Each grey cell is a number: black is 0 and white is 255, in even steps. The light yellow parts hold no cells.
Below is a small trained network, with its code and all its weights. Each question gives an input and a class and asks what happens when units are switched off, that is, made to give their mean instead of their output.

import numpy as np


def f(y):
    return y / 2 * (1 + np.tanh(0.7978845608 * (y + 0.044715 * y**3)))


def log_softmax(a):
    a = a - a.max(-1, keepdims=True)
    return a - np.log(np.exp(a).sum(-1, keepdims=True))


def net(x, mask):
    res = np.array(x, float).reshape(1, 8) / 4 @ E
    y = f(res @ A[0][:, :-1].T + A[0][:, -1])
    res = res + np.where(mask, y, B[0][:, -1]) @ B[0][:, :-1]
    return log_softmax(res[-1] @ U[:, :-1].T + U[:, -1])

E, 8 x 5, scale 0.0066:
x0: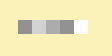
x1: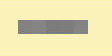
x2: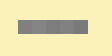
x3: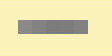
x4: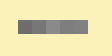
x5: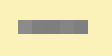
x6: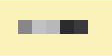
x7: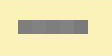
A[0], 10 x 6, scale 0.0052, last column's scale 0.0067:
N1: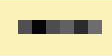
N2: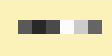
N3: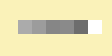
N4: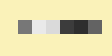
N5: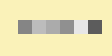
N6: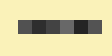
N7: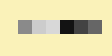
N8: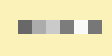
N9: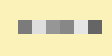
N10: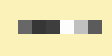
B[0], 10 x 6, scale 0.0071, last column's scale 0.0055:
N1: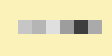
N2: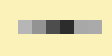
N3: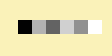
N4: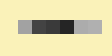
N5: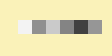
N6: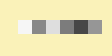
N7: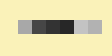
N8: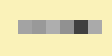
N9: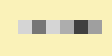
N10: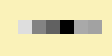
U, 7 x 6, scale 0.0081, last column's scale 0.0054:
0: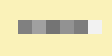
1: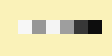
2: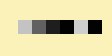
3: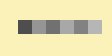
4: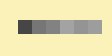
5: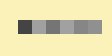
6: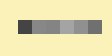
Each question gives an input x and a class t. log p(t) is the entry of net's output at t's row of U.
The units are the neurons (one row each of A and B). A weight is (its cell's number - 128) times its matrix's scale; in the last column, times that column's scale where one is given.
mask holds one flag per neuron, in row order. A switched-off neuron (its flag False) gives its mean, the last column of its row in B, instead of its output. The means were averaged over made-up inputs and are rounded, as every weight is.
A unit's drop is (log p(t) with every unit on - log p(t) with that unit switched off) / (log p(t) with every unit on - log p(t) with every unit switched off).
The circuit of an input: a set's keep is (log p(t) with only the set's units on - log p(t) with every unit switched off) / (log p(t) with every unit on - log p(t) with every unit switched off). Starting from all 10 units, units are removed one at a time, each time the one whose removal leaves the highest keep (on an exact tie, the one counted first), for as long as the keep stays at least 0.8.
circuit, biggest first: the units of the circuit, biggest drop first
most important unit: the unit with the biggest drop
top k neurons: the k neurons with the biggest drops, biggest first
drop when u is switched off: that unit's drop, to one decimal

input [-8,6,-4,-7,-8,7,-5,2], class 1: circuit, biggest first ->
(N1 N6)
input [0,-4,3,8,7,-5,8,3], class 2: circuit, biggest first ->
(N7 N4)
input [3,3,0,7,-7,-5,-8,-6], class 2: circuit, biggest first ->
(N10)
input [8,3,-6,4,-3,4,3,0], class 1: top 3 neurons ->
(N9 N5 N8)
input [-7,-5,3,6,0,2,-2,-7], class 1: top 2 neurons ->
(N1 N6)
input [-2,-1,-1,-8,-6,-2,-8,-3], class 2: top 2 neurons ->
(N10 N2)
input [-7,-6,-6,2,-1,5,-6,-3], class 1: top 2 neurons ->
(N1 N6)
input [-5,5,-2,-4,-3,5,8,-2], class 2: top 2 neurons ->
(N7 N4)
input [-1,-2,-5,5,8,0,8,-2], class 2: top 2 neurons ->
(N7 N4)
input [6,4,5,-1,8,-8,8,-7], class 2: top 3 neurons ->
(N7 N4 N1)
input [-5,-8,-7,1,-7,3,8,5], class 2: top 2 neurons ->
(N7 N4)
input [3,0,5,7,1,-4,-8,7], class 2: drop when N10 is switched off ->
0.6
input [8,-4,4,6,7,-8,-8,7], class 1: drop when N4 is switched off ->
0.1
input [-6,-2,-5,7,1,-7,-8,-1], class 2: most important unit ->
N10
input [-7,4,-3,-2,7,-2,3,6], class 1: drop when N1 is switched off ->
0.7
